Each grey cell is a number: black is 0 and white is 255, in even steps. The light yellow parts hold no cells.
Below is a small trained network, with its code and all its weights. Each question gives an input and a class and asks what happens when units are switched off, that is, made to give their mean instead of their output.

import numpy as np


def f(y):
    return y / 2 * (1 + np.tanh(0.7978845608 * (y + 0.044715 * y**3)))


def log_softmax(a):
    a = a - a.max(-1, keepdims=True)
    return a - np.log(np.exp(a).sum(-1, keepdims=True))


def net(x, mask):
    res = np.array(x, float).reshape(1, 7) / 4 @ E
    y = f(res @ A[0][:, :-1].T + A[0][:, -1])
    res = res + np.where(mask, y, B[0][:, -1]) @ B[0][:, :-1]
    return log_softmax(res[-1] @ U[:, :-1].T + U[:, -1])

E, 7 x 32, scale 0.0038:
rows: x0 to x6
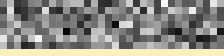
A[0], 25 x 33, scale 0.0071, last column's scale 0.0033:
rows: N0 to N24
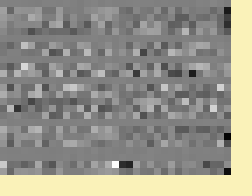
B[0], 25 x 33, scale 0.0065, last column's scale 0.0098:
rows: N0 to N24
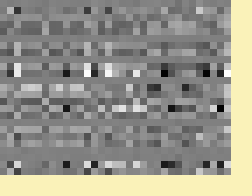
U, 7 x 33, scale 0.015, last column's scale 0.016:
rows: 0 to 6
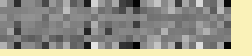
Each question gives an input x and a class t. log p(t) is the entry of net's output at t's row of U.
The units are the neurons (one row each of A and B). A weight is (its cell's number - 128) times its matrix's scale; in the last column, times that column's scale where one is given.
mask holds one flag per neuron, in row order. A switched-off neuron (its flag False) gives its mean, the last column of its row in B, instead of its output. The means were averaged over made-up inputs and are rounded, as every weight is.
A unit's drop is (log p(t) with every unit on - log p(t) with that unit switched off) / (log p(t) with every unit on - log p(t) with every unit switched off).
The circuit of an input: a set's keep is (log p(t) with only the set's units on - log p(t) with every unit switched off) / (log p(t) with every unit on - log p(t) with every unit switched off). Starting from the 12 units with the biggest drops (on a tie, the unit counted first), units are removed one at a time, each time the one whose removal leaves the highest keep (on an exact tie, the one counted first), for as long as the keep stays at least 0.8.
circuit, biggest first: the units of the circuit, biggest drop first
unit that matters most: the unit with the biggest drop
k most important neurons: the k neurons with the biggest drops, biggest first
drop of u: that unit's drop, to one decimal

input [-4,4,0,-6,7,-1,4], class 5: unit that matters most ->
N14
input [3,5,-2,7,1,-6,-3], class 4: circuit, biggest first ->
(N10 N23)
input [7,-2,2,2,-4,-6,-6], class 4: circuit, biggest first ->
(N10 N23)
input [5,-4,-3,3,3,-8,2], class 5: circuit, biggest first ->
(N14 N12)
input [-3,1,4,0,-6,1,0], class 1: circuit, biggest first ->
(N10 N15)
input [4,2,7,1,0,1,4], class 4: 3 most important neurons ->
(N10 N9 N23)
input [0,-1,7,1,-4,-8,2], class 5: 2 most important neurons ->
(N12 N14)
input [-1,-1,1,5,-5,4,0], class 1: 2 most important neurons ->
(N23 N15)
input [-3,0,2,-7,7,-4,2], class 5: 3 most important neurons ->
(N14 N12 N4)
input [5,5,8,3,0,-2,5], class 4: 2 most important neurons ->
(N10 N15)
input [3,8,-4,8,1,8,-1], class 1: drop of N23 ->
0.3
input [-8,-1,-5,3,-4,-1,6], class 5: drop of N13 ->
0.0
